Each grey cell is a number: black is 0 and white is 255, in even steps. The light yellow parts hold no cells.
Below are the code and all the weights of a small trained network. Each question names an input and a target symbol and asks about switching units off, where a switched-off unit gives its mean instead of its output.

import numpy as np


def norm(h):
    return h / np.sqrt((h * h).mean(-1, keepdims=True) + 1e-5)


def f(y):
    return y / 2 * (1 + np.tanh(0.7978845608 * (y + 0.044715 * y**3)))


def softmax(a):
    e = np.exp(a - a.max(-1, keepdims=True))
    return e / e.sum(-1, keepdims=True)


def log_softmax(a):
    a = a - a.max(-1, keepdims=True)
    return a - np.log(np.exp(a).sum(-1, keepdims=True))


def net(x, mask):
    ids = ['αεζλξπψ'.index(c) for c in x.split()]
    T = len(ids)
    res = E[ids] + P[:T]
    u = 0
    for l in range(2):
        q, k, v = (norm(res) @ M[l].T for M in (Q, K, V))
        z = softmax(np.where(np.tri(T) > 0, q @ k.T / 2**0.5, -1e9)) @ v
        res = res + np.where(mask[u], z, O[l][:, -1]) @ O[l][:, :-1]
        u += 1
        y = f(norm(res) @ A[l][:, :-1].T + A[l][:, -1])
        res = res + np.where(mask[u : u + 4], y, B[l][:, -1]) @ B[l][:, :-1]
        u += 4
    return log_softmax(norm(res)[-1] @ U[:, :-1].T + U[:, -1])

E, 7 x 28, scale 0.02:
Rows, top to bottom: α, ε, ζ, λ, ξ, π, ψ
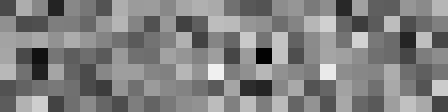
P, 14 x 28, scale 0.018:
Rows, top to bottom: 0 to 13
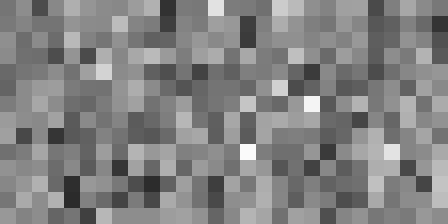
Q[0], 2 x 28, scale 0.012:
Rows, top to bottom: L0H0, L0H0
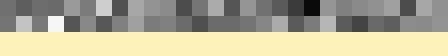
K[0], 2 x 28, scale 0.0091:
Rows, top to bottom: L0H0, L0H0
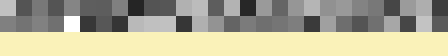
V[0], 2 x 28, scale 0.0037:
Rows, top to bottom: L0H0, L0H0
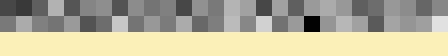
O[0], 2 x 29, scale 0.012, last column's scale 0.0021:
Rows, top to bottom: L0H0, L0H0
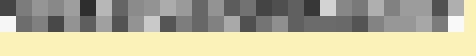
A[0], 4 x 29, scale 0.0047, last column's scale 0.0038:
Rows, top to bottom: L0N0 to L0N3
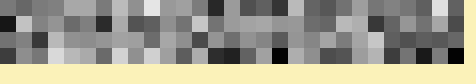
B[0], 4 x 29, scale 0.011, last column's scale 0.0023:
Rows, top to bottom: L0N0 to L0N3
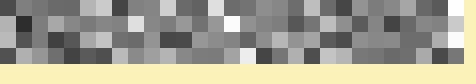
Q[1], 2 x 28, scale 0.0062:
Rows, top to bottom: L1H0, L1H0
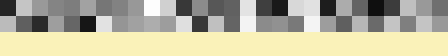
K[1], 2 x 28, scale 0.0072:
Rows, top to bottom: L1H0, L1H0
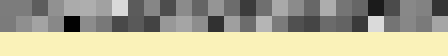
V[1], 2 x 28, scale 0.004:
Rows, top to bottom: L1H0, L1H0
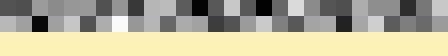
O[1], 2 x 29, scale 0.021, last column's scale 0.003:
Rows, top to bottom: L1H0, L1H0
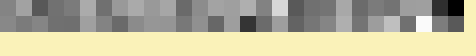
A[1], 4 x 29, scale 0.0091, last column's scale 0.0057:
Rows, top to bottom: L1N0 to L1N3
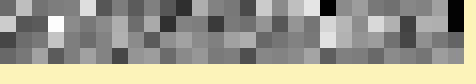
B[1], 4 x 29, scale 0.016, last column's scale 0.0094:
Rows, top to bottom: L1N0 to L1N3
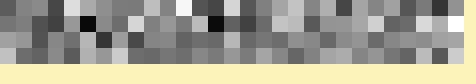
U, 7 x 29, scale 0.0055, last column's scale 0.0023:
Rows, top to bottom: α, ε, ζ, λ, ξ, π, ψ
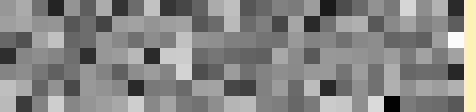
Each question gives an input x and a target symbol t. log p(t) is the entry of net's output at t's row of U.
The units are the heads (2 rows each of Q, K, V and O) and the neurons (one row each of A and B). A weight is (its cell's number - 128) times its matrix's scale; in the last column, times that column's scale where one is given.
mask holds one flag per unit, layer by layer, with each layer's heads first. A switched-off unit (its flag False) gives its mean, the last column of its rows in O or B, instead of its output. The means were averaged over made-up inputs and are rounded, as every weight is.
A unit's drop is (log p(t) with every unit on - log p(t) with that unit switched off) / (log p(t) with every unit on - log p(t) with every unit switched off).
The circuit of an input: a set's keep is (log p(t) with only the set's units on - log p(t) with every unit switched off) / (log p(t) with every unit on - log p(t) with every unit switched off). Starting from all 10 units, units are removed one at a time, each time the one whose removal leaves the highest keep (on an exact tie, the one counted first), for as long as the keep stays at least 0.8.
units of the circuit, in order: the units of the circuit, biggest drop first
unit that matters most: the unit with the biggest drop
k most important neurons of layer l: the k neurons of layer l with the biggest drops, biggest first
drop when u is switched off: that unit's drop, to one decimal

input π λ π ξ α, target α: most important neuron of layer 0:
[L0N0]
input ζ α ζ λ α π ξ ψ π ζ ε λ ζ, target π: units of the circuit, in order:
[L1N1, L0N1]
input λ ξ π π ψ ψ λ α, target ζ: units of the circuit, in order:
[L0N1, L1H0, L1N1, L0N0]
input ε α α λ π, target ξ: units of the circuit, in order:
[L0H0, L1N0]
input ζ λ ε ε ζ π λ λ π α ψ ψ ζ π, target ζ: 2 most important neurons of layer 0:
[L0N1, L0N0]
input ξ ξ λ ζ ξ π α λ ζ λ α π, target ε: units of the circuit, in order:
[L0H0, L1N2, L0N1]
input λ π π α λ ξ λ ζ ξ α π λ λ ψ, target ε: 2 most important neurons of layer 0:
[L0N1, L0N2]
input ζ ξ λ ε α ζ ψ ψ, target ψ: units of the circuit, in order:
[L0N1, L0H0]
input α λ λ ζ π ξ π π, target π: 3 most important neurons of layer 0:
[L0N0, L0N1, L0N2]
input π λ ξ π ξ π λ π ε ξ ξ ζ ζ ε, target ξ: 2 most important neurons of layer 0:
[L0N1, L0N3]
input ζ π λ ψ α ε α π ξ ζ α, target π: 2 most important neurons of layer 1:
[L1N1, L1N3]
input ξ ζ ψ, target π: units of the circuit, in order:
[L1N1, L1N3]
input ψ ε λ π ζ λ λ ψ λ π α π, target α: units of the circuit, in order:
[L1H0, L0H0, L0N0, L1N3]
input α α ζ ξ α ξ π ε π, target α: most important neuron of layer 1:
[L1N3]
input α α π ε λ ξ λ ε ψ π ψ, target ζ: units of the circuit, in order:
[L0H0, L0N1, L1H0]
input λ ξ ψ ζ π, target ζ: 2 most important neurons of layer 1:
[L1N1, L1N3]
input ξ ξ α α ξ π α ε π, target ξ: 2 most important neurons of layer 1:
[L1N0, L1N1]
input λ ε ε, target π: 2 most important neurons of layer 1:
[L1N1, L1N2]
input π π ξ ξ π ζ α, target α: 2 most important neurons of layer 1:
[L1N3, L1N1]
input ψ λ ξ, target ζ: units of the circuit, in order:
[L1H0]
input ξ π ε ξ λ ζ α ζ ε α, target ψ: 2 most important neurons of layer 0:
[L0N1, L0N0]
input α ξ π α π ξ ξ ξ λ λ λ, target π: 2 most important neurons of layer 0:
[L0N2, L0N1]
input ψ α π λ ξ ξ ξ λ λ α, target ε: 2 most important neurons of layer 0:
[L0N1, L0N3]
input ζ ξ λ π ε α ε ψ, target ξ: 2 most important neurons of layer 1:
[L1N0, L1N1]
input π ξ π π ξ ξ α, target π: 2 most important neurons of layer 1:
[L1N3, L1N1]
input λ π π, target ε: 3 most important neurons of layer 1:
[L1N2, L1N1, L1N3]
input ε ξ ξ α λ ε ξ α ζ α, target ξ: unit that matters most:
L0H0
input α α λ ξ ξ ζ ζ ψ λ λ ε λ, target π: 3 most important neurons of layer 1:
[L1N1, L1N2, L1N0]
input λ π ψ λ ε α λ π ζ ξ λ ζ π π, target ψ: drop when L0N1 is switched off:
0.9
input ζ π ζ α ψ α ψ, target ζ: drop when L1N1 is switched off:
0.1
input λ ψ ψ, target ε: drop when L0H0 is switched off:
0.8
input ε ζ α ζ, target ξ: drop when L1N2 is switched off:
0.0
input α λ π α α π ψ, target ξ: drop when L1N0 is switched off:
0.9
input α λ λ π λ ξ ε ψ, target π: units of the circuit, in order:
[L1N1]
